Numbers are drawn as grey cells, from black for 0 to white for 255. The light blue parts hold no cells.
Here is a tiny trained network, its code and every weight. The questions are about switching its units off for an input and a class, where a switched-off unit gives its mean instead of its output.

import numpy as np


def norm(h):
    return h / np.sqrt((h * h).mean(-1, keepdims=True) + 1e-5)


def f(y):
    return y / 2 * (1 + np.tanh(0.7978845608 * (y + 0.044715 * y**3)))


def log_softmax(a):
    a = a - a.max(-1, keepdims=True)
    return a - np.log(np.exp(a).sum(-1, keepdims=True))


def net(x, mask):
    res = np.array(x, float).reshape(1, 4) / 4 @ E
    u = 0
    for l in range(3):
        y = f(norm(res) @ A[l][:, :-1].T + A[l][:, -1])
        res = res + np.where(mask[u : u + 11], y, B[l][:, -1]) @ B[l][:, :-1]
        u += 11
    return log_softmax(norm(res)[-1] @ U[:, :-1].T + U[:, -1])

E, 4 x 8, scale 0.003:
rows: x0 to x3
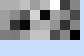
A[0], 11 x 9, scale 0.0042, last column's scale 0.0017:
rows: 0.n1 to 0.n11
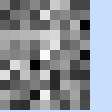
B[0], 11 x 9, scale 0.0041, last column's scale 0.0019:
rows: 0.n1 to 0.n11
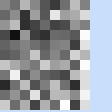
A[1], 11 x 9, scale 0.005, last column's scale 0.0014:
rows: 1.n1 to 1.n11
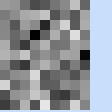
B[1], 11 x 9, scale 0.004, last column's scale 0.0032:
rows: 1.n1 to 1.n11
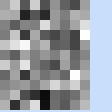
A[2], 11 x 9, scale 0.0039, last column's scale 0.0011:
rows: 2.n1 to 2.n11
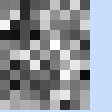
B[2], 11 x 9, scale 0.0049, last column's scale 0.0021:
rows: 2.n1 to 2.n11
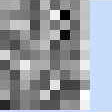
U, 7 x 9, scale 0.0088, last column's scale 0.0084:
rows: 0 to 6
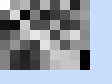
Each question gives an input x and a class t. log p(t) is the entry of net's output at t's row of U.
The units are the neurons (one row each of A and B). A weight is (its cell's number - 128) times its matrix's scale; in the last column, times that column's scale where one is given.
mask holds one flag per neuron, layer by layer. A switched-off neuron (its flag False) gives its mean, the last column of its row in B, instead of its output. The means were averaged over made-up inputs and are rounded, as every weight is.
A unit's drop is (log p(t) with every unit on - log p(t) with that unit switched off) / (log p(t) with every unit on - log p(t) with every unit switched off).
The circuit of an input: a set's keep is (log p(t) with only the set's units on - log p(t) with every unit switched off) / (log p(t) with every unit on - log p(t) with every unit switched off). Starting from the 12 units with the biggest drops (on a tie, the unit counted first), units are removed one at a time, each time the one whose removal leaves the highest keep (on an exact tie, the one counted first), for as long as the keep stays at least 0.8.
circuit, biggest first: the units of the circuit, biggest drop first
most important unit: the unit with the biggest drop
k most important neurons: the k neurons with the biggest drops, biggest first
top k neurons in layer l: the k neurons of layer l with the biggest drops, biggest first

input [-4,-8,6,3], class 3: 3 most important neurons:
(0.n6 1.n11 0.n10)
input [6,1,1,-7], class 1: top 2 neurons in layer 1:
(1.n4 1.n1)
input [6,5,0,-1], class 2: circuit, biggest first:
(0.n4)
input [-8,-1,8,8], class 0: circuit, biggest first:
(0.n11 2.n3)
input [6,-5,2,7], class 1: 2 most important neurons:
(0.n8 1.n10)
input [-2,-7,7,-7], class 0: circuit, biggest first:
(0.n11 2.n3 1.n5)
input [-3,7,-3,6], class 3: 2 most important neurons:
(1.n8 1.n4)
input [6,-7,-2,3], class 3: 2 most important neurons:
(0.n6 0.n10)
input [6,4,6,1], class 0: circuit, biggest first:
(0.n11 1.n7)
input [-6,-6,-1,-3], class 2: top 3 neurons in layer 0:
(0.n9 0.n8 0.n1)
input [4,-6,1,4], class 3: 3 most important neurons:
(0.n2 0.n10 0.n6)
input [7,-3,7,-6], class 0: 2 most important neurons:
(0.n11 2.n3)
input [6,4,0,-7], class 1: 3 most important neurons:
(1.n4 0.n9 0.n3)
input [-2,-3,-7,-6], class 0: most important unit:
0.n7
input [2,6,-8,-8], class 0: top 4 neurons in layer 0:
(0.n7 0.n8 0.n2 0.n6)
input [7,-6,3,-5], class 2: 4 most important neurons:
(0.n4 0.n5 0.n8 1.n8)
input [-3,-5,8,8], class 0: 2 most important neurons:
(0.n11 1.n7)
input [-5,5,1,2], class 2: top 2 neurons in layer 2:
(2.n4 2.n9)
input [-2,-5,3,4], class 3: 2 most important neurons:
(0.n6 0.n2)
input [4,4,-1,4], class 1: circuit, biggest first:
(1.n8)
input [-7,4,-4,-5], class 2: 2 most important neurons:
(0.n9 0.n8)
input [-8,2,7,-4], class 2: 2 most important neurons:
(0.n9 0.n7)
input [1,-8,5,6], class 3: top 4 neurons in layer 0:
(0.n6 0.n2 0.n10 0.n3)
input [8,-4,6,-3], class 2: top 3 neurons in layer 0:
(0.n4 0.n7 0.n5)
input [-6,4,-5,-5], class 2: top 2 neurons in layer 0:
(0.n9 0.n8)
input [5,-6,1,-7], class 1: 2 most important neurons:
(1.n4 0.n3)
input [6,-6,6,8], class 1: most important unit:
0.n8
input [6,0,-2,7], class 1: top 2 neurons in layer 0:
(0.n8 0.n9)
